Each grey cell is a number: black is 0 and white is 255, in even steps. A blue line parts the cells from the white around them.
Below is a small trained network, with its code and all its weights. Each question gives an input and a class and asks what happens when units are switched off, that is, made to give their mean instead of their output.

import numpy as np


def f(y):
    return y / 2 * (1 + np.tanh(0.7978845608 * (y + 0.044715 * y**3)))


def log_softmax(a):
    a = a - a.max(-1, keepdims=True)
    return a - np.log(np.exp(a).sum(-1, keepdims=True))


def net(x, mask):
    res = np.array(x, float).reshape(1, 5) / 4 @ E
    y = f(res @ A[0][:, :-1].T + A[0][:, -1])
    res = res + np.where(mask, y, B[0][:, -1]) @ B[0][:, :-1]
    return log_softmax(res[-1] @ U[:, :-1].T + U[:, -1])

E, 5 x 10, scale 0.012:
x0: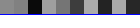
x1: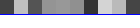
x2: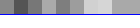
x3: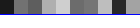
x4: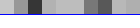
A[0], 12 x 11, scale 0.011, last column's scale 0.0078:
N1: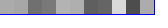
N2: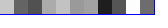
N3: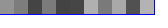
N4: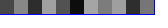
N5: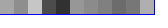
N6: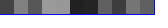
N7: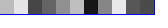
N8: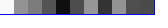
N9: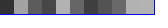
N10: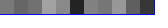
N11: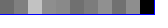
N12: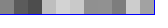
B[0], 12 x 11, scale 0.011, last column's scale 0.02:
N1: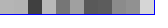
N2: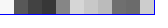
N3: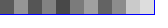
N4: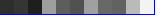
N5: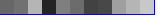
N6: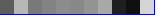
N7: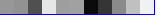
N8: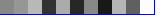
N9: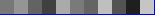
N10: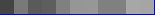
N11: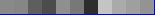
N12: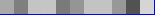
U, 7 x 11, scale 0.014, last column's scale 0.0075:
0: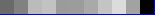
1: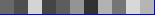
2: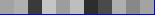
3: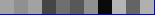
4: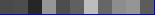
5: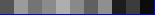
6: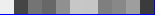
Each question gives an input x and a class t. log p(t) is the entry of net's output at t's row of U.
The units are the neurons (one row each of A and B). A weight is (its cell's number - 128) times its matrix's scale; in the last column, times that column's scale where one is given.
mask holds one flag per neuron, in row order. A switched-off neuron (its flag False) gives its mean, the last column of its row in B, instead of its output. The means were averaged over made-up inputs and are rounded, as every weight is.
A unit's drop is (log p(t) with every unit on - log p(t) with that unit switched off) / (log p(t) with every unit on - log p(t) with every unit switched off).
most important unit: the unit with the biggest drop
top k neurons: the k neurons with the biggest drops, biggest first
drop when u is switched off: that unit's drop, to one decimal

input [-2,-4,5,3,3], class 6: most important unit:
N2
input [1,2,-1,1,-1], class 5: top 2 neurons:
N3, N7
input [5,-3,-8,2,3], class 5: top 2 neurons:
N6, N9
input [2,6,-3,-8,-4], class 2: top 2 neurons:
N7, N1
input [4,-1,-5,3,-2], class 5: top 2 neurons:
N6, N9
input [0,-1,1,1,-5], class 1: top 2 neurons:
N8, N4
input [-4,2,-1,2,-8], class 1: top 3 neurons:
N5, N11, N1
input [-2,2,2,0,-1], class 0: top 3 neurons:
N8, N7, N4
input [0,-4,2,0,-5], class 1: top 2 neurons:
N8, N1
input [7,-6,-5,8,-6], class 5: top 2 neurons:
N6, N9
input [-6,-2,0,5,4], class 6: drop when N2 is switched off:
0.2
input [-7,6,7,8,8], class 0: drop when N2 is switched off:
0.0
